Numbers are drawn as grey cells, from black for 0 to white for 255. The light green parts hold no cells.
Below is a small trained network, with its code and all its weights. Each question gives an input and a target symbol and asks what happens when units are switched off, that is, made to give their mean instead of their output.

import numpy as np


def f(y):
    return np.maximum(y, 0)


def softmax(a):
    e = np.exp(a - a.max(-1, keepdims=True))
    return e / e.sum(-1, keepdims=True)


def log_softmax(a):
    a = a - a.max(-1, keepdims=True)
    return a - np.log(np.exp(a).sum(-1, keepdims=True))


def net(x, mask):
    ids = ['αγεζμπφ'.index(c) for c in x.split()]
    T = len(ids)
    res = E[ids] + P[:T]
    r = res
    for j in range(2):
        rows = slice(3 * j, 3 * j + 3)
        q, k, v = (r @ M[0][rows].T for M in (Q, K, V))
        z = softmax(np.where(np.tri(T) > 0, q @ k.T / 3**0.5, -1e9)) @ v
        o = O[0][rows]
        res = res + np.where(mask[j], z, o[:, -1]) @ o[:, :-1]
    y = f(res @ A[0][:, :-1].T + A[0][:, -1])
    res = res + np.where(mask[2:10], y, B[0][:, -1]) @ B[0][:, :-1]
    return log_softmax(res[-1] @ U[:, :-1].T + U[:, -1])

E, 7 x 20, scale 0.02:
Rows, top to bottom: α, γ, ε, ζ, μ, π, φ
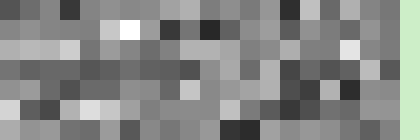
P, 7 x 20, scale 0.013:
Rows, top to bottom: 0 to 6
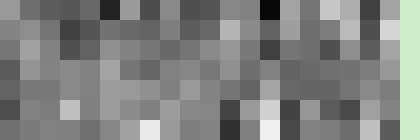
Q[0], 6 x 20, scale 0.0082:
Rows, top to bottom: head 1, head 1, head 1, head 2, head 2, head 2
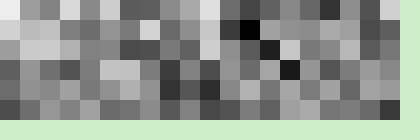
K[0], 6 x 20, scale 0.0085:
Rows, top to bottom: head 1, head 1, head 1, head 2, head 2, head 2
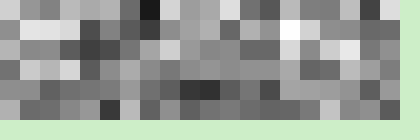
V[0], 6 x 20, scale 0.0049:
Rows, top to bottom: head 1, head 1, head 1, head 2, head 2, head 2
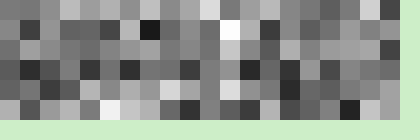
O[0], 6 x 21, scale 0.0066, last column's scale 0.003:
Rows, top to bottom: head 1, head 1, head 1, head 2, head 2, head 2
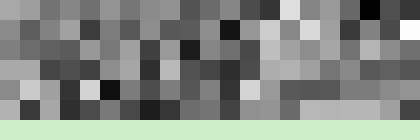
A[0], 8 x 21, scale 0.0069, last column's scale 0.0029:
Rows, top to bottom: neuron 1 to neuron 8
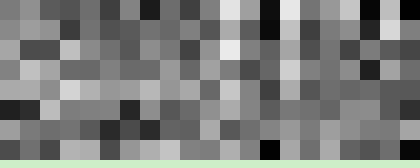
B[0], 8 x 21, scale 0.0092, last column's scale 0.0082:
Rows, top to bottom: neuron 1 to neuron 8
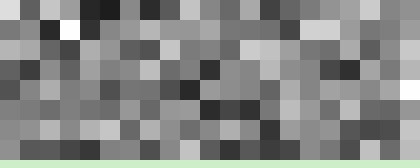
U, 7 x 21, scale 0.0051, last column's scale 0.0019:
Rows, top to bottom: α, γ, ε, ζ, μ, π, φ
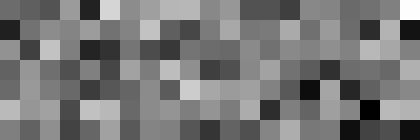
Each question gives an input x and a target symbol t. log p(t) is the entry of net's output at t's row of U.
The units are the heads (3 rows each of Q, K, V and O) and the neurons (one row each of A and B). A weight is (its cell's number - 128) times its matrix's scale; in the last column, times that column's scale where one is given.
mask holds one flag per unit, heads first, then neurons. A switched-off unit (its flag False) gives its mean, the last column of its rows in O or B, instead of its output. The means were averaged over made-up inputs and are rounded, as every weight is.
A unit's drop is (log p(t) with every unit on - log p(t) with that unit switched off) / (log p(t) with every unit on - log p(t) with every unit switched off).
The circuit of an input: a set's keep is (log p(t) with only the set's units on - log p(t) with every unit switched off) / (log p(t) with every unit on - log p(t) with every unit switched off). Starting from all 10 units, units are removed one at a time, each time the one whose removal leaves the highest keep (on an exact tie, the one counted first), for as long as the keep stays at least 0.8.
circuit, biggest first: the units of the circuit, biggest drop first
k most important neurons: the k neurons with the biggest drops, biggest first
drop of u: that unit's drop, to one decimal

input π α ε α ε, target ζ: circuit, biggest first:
(head 2)
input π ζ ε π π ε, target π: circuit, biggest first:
(head 2; neuron 7; head 1; neuron 8)
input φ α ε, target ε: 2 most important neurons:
(neuron 1; neuron 5)
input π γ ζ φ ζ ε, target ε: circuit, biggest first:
(neuron 1; head 1; head 2)
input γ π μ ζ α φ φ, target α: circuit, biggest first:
(head 1; neuron 2)
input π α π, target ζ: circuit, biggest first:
(head 2; head 1)
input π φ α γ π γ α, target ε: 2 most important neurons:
(neuron 3; neuron 7)
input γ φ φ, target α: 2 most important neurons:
(neuron 2; neuron 5)
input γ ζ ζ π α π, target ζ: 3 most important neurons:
(neuron 7; neuron 5; neuron 2)
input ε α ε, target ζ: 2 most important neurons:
(neuron 5; neuron 4)
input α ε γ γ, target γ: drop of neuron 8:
-0.1
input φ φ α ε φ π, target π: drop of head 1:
0.2
